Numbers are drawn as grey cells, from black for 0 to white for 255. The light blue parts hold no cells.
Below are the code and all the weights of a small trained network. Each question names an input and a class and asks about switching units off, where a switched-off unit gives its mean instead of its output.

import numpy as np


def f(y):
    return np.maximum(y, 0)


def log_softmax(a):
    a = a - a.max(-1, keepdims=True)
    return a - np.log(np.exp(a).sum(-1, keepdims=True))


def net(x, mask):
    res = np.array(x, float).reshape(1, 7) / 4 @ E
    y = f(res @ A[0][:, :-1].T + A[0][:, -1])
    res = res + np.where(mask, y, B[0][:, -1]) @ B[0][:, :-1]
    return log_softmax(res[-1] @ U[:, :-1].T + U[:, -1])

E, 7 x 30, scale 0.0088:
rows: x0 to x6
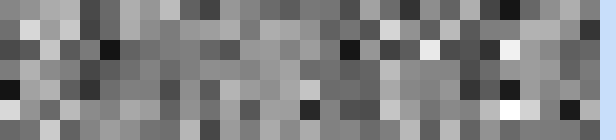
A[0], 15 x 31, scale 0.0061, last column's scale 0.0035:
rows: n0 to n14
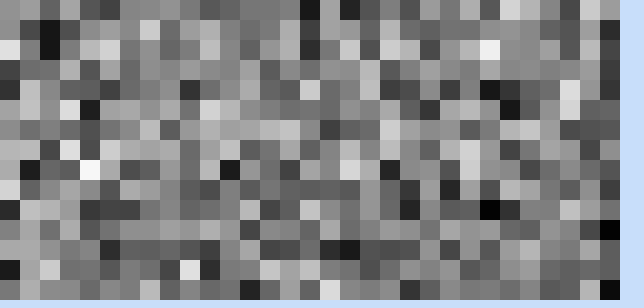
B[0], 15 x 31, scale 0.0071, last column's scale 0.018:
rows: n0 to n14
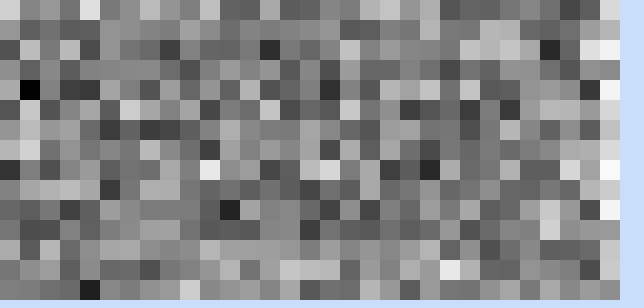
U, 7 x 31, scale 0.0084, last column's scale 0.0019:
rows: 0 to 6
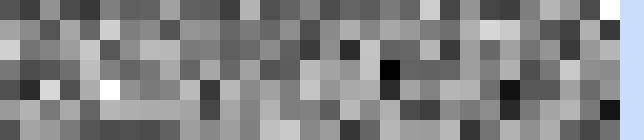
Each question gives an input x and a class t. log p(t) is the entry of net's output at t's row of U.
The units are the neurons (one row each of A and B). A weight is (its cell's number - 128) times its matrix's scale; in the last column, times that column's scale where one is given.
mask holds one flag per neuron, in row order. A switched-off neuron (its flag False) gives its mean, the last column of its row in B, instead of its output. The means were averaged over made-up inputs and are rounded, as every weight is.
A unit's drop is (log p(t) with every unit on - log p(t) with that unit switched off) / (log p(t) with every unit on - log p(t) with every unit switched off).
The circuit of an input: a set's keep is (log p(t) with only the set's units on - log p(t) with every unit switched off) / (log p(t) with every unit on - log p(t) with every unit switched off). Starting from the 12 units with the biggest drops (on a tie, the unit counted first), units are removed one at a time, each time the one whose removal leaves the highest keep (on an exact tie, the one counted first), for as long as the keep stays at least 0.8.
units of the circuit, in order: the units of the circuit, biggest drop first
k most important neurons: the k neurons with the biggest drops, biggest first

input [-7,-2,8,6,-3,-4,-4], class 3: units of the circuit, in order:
n8
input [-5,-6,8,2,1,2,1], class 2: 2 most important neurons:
n0, n9
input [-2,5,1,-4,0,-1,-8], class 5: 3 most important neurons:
n4, n8, n2
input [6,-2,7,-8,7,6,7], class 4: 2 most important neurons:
n13, n12
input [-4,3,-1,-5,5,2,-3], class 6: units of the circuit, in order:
n6, n4
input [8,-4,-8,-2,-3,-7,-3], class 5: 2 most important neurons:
n5, n7
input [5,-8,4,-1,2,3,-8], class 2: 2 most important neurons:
n9, n0
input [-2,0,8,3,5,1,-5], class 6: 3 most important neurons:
n13, n6, n0
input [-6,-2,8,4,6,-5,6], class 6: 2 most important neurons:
n13, n6
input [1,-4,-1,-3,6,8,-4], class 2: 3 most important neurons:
n0, n9, n7
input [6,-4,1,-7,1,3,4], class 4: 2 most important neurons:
n0, n2
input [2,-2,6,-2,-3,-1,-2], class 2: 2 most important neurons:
n9, n0
